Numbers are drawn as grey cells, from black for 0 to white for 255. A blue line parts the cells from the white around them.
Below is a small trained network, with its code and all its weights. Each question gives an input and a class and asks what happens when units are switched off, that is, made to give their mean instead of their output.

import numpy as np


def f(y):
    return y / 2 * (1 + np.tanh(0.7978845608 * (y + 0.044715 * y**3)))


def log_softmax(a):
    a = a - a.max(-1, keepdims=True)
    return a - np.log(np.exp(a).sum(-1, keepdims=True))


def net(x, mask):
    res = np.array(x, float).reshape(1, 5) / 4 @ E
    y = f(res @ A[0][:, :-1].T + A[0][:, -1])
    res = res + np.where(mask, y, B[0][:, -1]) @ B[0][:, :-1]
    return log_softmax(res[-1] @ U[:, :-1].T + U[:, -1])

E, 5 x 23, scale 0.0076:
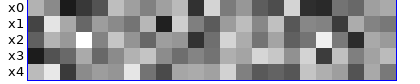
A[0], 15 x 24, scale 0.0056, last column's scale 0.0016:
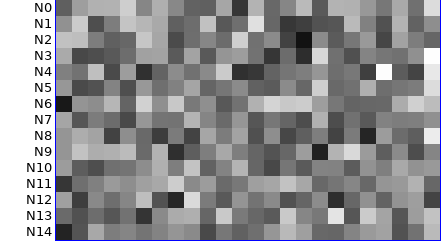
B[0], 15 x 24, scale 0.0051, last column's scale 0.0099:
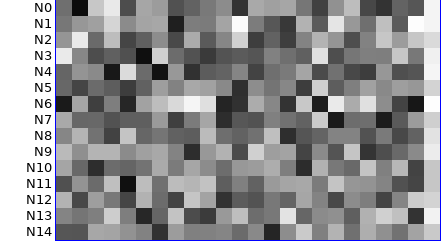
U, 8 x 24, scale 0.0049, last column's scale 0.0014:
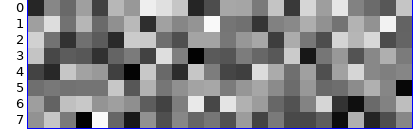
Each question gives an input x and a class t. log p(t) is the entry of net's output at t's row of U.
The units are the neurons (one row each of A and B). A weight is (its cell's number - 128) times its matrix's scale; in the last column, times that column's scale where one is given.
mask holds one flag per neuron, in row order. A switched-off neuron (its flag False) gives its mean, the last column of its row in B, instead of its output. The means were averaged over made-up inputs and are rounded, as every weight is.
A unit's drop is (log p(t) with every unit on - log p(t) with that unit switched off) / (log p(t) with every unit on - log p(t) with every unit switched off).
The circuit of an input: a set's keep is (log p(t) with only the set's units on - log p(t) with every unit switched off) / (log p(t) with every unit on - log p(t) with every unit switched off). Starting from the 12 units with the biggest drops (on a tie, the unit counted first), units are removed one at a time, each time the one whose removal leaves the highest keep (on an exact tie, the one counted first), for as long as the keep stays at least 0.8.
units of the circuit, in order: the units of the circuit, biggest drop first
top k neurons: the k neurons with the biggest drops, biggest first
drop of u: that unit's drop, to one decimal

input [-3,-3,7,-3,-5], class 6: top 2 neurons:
[N6; N3]
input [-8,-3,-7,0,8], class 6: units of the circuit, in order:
[N9]
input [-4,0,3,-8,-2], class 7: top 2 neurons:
[N4; N8]
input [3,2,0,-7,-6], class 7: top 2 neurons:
[N8; N4]
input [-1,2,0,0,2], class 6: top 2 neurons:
[N6; N2]
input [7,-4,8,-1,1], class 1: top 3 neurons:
[N1; N2; N0]
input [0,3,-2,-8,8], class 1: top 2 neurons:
[N1; N2]
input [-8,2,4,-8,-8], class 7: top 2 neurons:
[N4; N8]
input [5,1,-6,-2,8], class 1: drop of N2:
0.2
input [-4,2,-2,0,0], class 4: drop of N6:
0.1
